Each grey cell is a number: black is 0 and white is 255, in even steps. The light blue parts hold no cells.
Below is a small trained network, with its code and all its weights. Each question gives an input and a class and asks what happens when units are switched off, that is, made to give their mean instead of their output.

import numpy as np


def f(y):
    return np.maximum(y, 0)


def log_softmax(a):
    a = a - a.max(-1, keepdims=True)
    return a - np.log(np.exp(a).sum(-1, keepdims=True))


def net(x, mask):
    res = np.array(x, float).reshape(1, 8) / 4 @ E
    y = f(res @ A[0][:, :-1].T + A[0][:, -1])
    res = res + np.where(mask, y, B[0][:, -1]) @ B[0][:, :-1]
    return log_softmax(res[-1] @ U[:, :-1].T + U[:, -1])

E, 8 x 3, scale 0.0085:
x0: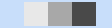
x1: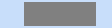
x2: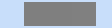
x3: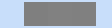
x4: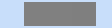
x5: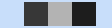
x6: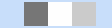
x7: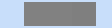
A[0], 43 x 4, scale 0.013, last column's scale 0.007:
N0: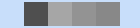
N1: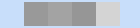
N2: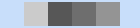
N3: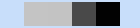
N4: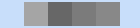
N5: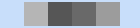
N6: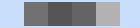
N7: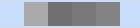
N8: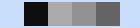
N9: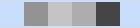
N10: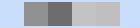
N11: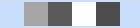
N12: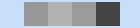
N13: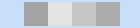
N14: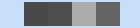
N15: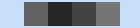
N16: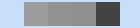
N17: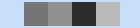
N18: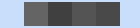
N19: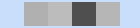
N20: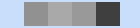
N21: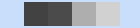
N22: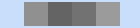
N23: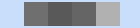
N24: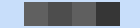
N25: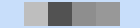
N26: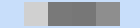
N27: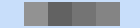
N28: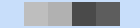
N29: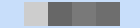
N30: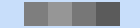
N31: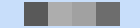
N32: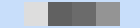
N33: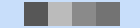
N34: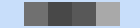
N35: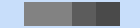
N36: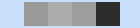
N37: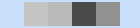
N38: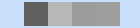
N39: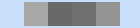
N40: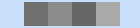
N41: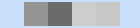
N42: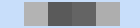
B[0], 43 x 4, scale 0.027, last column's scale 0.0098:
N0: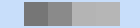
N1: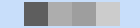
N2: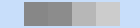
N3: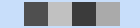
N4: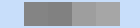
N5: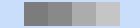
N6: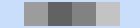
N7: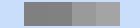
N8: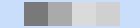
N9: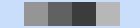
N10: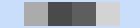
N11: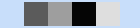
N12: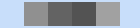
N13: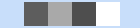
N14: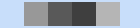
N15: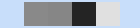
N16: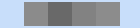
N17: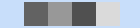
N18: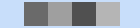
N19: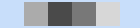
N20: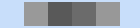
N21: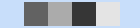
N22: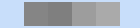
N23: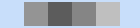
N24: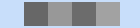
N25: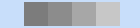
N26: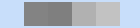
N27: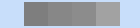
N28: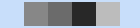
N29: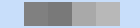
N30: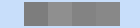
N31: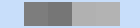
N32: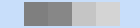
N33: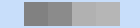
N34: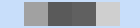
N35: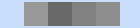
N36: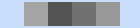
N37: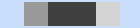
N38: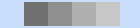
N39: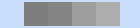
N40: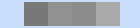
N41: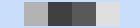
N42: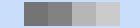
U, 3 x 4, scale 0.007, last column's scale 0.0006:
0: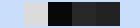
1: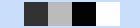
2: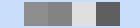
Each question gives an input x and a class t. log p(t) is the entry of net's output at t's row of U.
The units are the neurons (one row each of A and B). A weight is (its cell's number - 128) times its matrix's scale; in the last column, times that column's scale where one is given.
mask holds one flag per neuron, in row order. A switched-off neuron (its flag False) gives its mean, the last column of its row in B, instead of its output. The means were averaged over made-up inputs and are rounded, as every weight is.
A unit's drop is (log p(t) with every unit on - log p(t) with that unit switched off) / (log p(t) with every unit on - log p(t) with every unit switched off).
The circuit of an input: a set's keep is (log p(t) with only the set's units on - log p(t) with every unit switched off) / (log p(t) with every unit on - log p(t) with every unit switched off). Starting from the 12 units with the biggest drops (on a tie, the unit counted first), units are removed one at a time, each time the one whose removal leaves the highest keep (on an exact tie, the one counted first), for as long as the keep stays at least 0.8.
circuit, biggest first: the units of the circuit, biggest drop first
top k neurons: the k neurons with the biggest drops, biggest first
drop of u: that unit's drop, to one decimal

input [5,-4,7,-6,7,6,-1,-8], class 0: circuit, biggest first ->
N19
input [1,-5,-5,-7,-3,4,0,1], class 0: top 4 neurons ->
N13, N21, N11, N3
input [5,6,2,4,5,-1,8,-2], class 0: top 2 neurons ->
N19, N37
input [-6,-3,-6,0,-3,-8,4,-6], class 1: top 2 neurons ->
N11, N21
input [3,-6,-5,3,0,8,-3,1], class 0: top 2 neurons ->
N13, N19
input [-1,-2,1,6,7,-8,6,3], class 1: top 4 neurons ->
N11, N13, N1, N19
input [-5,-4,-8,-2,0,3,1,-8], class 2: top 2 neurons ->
N11, N8
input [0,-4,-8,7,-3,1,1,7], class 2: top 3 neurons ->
N11, N15, N21
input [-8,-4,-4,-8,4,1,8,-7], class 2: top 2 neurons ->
N8, N31
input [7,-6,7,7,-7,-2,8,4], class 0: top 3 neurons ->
N19, N37, N36
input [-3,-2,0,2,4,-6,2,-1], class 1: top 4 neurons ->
N11, N19, N21, N37
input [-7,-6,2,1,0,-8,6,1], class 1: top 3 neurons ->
N11, N13, N21
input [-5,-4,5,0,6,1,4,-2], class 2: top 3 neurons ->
N8, N11, N15
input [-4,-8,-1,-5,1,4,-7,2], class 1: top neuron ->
N18
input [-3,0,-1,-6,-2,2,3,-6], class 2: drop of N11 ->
0.2
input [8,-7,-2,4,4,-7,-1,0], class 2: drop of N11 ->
0.0
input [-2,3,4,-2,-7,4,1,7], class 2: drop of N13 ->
0.1
